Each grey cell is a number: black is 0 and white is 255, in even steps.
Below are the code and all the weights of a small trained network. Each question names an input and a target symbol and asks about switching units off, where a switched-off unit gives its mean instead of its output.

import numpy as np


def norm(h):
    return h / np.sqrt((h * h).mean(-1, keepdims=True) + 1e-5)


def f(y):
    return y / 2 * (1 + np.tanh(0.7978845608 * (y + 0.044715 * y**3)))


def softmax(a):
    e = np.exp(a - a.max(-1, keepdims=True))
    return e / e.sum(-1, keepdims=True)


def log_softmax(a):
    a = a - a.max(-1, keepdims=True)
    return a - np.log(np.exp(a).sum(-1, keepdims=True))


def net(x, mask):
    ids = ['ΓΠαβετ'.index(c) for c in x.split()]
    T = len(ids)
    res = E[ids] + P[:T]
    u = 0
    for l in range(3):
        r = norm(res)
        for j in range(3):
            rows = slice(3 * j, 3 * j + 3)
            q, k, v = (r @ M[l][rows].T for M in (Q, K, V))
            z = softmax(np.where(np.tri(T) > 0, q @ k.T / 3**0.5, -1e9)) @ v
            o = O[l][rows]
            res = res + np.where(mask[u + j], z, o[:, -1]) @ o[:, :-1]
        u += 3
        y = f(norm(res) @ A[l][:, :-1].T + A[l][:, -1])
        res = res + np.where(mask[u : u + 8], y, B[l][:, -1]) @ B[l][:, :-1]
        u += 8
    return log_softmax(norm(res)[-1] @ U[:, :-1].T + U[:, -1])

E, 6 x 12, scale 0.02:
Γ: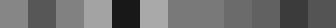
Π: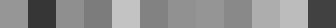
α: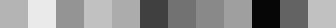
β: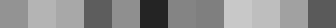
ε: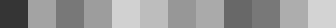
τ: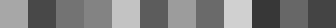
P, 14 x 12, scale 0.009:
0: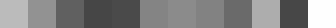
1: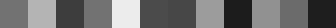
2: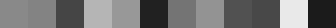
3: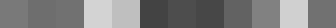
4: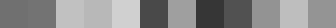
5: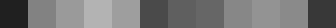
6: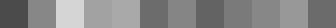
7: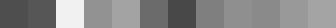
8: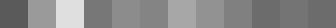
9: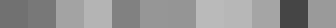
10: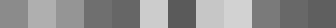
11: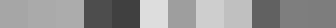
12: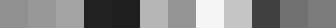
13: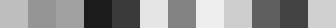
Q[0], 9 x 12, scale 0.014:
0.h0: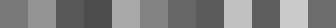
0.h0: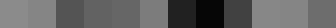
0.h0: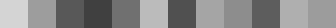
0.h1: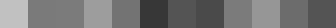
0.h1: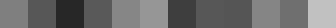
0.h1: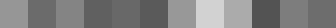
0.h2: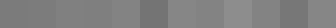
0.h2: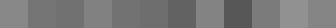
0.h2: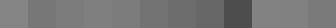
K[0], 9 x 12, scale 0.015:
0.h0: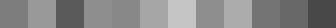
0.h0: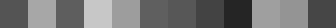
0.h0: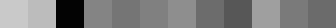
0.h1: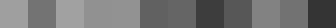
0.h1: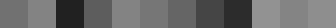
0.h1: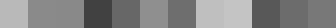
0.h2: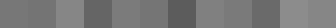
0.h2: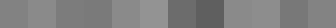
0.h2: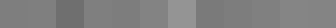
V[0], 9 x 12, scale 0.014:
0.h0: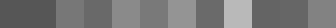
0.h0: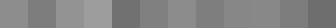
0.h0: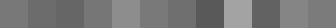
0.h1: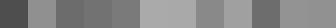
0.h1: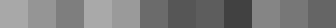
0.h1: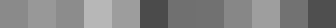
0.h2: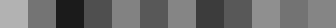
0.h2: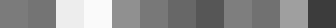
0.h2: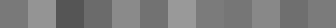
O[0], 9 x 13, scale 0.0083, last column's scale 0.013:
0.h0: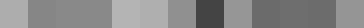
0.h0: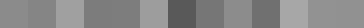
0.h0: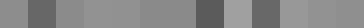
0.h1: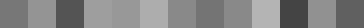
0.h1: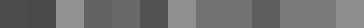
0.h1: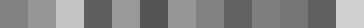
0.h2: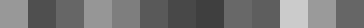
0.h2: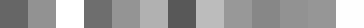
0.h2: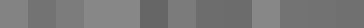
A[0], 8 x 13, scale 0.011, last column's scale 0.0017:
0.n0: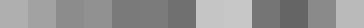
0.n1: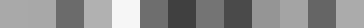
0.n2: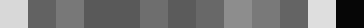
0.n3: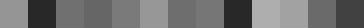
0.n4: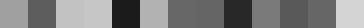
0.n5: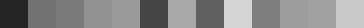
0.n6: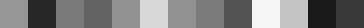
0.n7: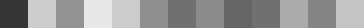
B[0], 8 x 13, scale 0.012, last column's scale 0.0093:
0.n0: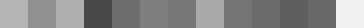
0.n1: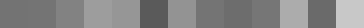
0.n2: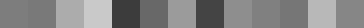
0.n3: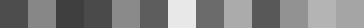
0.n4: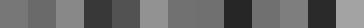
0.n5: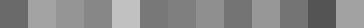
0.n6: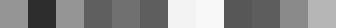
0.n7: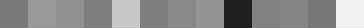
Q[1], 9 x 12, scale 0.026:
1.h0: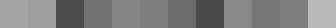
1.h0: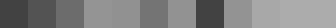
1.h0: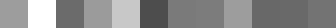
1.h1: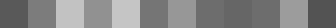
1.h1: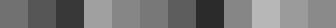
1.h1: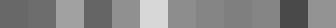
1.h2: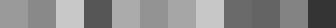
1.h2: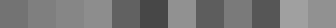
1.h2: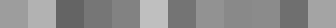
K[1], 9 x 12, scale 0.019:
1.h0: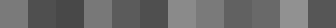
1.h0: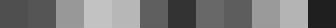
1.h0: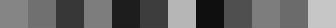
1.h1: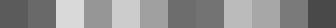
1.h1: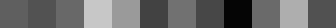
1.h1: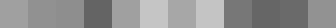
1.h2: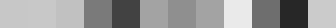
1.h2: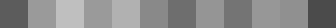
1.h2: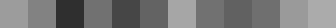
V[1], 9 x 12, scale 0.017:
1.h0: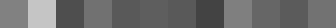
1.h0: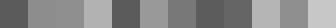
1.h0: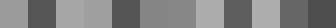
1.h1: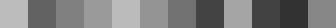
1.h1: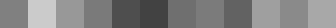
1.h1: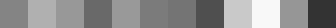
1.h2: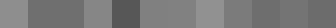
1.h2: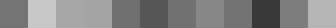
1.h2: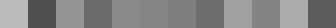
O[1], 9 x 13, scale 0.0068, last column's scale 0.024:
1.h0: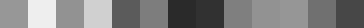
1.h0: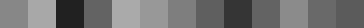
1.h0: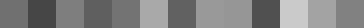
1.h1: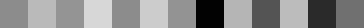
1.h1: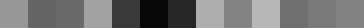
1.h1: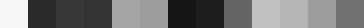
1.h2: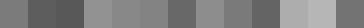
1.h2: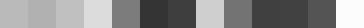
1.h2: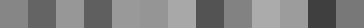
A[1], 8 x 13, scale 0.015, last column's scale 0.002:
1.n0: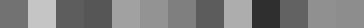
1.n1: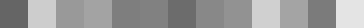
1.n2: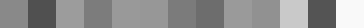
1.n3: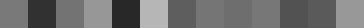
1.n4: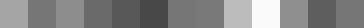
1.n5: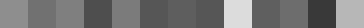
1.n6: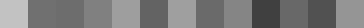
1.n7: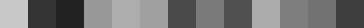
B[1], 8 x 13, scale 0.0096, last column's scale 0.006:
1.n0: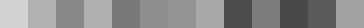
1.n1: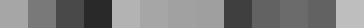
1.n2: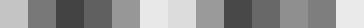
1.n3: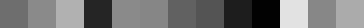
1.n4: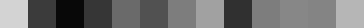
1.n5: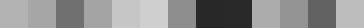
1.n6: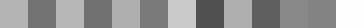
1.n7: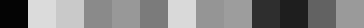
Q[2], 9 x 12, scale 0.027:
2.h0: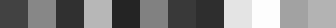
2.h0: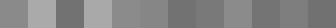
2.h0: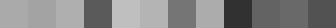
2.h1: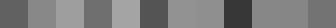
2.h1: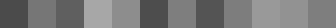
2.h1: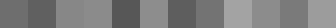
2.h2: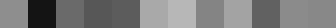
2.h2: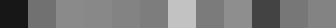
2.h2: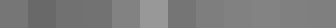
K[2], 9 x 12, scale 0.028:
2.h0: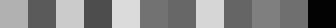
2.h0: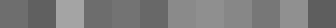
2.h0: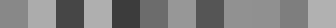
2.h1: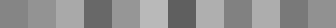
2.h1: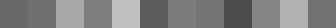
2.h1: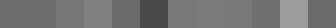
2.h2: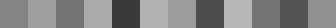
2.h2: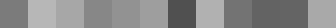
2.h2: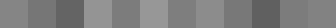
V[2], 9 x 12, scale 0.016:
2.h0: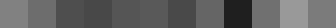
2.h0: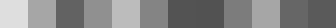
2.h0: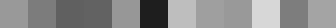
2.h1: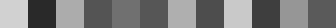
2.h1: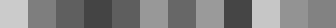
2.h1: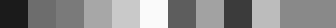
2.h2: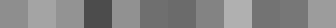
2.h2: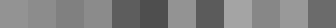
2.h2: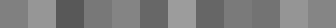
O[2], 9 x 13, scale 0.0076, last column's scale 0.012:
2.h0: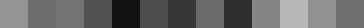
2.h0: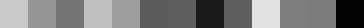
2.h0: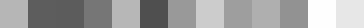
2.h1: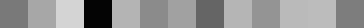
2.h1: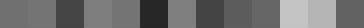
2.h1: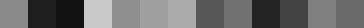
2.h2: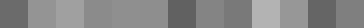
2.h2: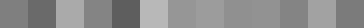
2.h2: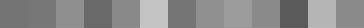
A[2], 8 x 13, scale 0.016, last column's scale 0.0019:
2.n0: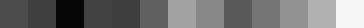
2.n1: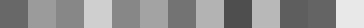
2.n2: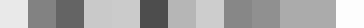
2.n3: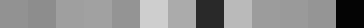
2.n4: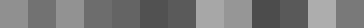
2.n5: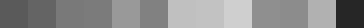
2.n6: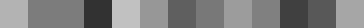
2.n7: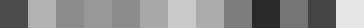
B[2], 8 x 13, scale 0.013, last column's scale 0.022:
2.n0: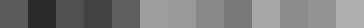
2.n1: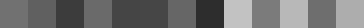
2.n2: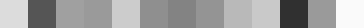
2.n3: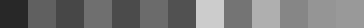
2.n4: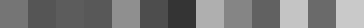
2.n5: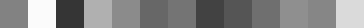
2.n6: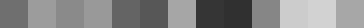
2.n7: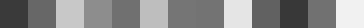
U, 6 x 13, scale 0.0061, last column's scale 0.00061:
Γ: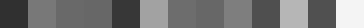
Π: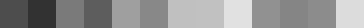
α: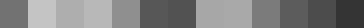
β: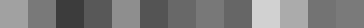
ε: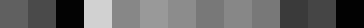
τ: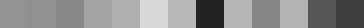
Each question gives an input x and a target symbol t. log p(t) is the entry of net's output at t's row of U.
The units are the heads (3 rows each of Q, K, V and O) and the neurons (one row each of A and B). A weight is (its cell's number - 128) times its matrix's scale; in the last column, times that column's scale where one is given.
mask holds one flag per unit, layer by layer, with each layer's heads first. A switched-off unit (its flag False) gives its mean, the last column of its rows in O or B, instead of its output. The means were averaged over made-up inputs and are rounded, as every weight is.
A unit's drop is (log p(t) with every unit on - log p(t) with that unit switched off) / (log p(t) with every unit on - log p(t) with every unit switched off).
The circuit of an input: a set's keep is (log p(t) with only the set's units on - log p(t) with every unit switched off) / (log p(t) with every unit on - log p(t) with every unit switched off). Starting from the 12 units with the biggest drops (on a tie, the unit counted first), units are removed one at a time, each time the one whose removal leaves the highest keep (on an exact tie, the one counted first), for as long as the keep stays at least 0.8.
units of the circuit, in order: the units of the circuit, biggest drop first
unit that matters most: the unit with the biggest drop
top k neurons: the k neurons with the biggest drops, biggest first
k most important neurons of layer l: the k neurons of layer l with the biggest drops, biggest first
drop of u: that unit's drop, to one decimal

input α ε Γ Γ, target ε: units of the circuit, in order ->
(2.h1, 0.h1)
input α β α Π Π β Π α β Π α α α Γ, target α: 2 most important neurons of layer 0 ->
(0.n6, 0.n7)
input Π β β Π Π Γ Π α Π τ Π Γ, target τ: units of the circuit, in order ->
(0.n4, 1.h1, 0.n6)
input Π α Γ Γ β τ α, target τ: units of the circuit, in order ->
(1.h1, 0.h0)
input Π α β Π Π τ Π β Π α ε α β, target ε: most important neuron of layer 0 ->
(0.n6)
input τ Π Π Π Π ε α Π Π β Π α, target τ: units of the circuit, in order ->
(0.h0, 1.h1, 0.n6)
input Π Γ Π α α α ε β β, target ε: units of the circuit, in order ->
(0.h1, 2.h1, 0.n6)
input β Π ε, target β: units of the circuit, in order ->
(0.n6, 1.h1)
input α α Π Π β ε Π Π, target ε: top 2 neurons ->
(0.n6, 0.n0)
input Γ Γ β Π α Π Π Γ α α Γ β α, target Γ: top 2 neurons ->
(2.n2, 0.n4)
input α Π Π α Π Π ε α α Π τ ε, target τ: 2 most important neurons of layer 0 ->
(0.n7, 0.n6)
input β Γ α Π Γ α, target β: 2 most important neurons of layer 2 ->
(2.n7, 2.n1)
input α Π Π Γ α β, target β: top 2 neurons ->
(0.n6, 2.n7)
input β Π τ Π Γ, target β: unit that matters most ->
2.h0
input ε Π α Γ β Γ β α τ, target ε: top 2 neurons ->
(2.n3, 0.n6)
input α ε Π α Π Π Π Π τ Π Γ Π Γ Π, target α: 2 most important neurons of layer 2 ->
(2.n5, 2.n0)
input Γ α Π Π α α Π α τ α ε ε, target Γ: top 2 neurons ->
(0.n4, 2.n2)
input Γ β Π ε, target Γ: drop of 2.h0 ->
0.9
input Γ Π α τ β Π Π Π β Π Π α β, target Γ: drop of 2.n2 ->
0.3
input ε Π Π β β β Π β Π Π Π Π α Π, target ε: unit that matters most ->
0.h1
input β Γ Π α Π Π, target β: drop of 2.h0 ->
1.2
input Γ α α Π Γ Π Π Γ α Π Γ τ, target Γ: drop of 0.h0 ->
-0.1
